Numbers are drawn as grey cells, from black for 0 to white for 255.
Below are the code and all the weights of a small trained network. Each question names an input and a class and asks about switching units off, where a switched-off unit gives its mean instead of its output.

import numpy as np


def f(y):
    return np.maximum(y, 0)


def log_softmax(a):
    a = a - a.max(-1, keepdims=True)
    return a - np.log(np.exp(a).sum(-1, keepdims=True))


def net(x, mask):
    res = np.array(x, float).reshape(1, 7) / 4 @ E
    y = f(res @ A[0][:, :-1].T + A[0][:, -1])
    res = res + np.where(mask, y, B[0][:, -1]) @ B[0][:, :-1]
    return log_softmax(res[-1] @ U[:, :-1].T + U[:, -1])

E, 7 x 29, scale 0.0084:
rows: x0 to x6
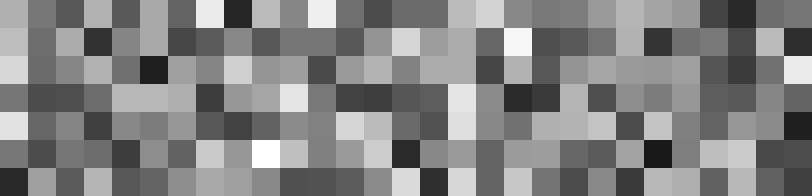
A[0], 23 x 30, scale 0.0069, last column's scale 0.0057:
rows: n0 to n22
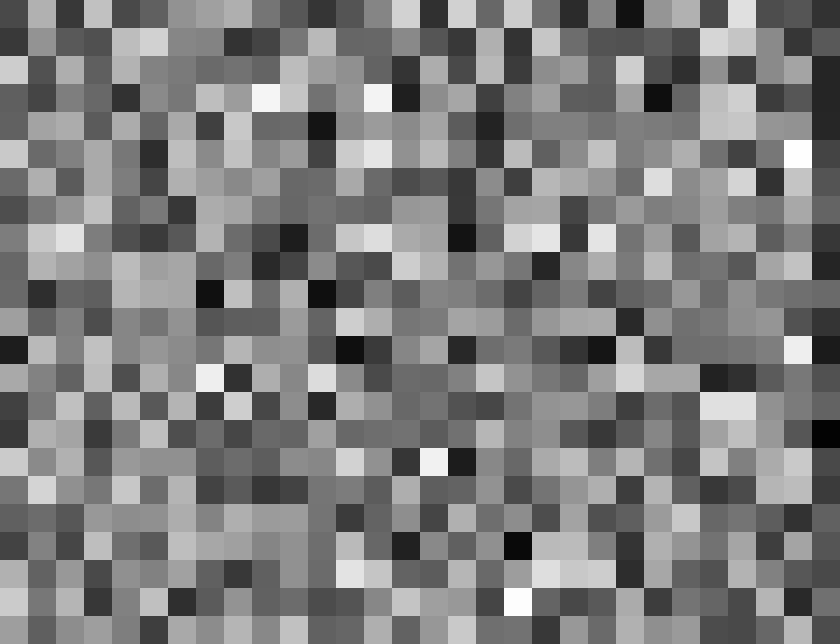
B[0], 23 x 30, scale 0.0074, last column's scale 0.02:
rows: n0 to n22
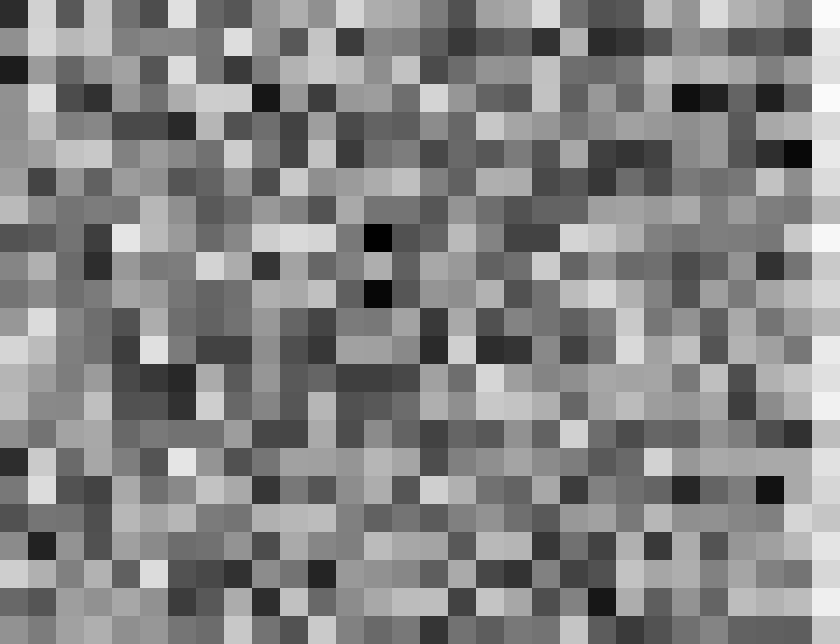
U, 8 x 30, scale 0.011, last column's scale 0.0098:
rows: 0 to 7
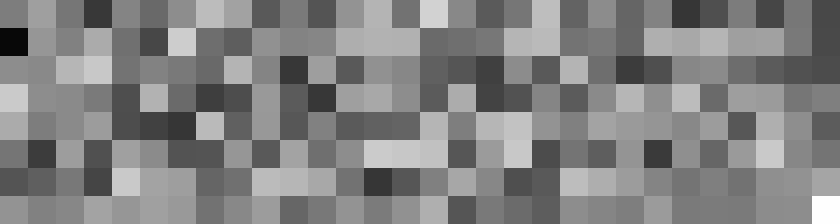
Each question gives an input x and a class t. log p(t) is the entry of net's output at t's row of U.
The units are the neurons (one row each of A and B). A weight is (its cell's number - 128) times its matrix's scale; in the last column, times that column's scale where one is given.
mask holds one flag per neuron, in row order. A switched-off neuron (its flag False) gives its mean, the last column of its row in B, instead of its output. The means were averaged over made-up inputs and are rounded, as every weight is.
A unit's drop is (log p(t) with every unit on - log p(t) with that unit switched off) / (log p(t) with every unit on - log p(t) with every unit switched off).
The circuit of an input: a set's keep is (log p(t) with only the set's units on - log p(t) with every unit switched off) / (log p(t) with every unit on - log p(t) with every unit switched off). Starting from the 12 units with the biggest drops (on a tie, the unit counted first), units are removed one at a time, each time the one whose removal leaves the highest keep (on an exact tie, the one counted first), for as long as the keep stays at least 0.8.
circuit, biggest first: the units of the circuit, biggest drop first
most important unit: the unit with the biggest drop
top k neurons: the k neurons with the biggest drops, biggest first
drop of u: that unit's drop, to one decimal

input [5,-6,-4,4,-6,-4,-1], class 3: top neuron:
[n12]
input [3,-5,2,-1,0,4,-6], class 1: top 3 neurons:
[n16, n2, n21]
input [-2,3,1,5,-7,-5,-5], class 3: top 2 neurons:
[n12, n3]
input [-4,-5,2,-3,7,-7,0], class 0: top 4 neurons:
[n17, n12, n9, n7]
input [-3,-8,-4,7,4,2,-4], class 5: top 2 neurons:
[n19, n8]
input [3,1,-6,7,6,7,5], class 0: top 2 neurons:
[n3, n8]
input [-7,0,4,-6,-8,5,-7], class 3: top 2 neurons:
[n12, n7]
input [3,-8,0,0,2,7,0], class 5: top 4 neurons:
[n19, n6, n17, n9]
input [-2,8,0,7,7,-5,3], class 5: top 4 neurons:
[n21, n12, n8, n7]
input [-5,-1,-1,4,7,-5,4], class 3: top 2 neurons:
[n20, n3]
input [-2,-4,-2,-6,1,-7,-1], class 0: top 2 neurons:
[n17, n9]
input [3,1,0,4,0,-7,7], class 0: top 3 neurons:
[n17, n9, n2]
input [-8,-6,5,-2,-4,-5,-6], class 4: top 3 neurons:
[n14, n4, n0]
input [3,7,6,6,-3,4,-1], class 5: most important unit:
n21
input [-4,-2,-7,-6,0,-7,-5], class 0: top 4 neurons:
[n17, n9, n5, n22]
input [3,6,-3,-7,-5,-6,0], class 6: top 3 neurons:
[n8, n3, n19]
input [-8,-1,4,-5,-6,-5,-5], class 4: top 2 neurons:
[n14, n4]
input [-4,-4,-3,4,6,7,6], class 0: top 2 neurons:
[n3, n12]
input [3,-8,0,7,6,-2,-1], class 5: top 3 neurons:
[n19, n8, n6]
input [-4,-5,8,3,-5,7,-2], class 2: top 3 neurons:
[n5, n22, n17]
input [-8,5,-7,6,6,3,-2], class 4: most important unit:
n14
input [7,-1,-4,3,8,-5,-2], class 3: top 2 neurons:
[n20, n14]
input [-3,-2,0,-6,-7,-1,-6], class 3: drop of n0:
0.6
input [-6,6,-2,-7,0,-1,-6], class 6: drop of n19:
0.3
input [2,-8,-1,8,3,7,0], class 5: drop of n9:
0.1
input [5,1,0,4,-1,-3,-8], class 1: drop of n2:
0.5
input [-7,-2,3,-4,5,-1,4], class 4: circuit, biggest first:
[n14]
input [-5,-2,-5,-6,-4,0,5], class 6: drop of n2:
0.3
